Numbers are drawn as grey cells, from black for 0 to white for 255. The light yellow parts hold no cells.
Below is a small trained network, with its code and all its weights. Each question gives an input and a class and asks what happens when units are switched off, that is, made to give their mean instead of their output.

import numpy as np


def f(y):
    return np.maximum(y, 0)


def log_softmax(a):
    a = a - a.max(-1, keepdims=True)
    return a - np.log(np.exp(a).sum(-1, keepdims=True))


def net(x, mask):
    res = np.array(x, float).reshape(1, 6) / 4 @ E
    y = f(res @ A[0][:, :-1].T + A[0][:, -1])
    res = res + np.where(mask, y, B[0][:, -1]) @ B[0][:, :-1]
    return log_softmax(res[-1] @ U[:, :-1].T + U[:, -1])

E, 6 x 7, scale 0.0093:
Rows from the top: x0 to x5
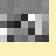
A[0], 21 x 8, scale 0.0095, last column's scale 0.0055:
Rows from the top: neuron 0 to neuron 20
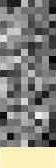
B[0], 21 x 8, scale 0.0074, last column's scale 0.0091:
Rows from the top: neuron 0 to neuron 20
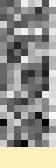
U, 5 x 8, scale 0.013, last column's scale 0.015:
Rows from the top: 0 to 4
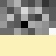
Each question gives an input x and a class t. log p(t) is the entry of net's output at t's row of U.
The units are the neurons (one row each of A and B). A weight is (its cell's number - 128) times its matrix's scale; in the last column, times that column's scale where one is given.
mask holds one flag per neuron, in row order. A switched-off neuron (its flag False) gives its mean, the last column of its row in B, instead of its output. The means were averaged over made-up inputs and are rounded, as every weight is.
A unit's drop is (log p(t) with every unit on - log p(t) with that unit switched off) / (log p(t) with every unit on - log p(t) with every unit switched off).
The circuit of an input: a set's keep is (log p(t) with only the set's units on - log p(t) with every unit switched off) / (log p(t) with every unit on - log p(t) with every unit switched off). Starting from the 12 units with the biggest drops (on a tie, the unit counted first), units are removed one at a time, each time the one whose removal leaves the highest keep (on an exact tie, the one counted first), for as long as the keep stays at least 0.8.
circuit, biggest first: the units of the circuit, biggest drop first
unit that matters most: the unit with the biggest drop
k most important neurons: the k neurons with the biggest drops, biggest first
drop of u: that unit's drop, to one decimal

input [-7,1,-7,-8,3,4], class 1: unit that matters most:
neuron 4
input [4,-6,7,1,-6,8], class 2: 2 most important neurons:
neuron 13; neuron 19
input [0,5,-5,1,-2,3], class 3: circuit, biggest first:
neuron 20; neuron 7; neuron 14
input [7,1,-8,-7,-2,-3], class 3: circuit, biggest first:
neuron 20; neuron 14
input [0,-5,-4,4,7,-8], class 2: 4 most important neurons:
neuron 16; neuron 10; neuron 17; neuron 4
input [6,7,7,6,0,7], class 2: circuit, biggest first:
neuron 13; neuron 19
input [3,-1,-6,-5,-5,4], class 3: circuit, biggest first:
neuron 14; neuron 20
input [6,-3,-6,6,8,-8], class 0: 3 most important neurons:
neuron 12; neuron 11; neuron 9
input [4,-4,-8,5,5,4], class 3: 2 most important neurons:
neuron 20; neuron 7
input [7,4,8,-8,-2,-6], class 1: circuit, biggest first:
neuron 8; neuron 20
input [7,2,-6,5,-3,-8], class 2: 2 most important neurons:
neuron 16; neuron 4
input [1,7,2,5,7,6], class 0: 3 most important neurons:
neuron 12; neuron 11; neuron 16
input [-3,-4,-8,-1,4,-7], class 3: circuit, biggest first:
neuron 20; neuron 7
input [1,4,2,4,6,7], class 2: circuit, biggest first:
neuron 13
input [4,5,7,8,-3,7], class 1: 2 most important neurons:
neuron 0; neuron 15
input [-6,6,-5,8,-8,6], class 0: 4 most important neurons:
neuron 10; neuron 17; neuron 4; neuron 8
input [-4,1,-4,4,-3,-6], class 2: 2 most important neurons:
neuron 16; neuron 4
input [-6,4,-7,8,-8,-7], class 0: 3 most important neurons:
neuron 10; neuron 17; neuron 4
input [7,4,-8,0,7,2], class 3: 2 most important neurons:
neuron 20; neuron 7
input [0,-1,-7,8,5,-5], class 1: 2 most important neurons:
neuron 0; neuron 10
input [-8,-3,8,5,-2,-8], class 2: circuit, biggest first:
neuron 16
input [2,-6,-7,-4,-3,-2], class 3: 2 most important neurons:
neuron 20; neuron 14
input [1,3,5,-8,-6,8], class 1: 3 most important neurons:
neuron 4; neuron 8; neuron 16
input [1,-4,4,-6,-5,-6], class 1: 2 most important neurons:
neuron 8; neuron 13
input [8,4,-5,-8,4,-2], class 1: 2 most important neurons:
neuron 4; neuron 8
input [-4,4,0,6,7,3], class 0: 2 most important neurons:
neuron 12; neuron 11
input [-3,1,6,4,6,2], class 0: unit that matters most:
neuron 12
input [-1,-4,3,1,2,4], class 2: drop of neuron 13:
0.2
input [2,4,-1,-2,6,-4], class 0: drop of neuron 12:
0.1
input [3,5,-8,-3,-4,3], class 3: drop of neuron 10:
0.0
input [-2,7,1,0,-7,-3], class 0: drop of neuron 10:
0.1
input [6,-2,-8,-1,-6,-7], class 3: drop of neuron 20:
0.4
